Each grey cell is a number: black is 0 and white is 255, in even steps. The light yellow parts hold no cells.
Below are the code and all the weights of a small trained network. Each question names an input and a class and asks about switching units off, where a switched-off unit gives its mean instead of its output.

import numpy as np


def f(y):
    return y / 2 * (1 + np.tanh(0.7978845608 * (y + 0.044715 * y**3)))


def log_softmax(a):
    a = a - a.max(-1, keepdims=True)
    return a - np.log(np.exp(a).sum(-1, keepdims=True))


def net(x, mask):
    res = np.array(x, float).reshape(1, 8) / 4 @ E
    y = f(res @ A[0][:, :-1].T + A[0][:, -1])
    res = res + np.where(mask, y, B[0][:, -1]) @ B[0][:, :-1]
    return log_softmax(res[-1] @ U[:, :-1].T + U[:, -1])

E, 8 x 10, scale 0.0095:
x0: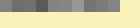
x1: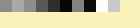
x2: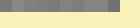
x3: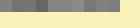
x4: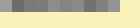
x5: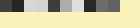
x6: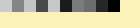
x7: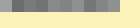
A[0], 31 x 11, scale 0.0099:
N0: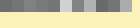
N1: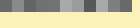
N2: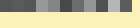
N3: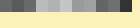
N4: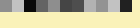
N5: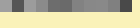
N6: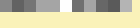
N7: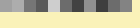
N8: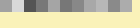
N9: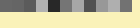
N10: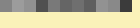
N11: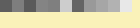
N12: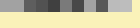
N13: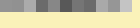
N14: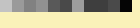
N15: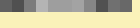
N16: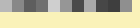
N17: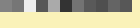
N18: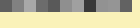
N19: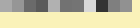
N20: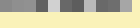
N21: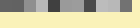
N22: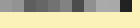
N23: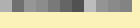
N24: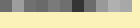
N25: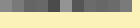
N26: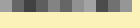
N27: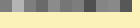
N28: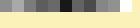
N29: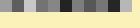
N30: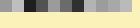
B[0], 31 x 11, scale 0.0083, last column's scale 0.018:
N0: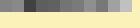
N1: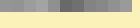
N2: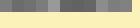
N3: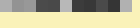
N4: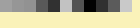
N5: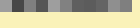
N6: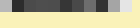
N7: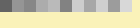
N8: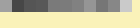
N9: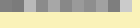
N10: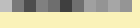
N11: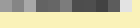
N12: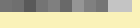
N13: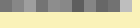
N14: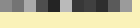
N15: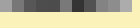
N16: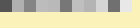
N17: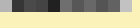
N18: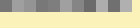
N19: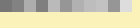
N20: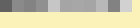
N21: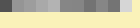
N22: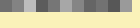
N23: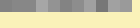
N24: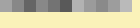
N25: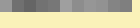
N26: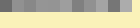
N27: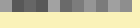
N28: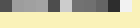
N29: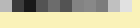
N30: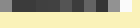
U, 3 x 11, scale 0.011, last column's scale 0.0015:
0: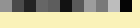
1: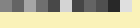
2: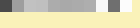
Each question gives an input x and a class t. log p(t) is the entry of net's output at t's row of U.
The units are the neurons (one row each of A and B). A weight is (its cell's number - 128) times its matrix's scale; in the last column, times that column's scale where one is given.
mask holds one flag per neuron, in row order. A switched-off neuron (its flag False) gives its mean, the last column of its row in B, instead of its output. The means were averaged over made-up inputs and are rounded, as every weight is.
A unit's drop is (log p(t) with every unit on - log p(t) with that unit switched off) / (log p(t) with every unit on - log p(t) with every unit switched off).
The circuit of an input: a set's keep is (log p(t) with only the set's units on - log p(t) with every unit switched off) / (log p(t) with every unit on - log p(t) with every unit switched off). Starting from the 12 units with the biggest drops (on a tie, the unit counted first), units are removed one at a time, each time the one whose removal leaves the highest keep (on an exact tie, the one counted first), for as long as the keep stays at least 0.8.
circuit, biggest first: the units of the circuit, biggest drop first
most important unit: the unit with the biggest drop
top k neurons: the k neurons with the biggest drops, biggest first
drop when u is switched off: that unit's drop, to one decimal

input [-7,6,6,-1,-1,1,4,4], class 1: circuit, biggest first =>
N28
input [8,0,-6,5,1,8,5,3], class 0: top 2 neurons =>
N29; N28
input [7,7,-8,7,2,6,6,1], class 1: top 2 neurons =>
N28; N14
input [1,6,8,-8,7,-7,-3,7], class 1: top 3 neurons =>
N4; N28; N22
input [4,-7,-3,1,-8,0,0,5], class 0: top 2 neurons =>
N6; N28
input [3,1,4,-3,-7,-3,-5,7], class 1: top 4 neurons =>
N29; N4; N6; N11
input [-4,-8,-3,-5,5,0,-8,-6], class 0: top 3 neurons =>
N6; N28; N0
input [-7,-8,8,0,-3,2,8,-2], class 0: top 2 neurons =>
N6; N29
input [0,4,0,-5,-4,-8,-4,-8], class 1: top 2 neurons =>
N4; N28
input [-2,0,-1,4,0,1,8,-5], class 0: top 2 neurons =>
N29; N17
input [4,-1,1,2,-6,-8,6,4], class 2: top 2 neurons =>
N16; N7
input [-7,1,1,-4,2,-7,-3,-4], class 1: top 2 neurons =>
N4; N29
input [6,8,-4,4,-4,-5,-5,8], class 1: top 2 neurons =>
N4; N28
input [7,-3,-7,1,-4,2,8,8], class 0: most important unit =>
N29
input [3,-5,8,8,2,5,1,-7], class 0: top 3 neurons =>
N28; N6; N4
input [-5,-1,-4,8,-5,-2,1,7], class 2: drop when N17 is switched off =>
0.1
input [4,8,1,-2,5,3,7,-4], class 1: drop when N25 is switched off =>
0.0
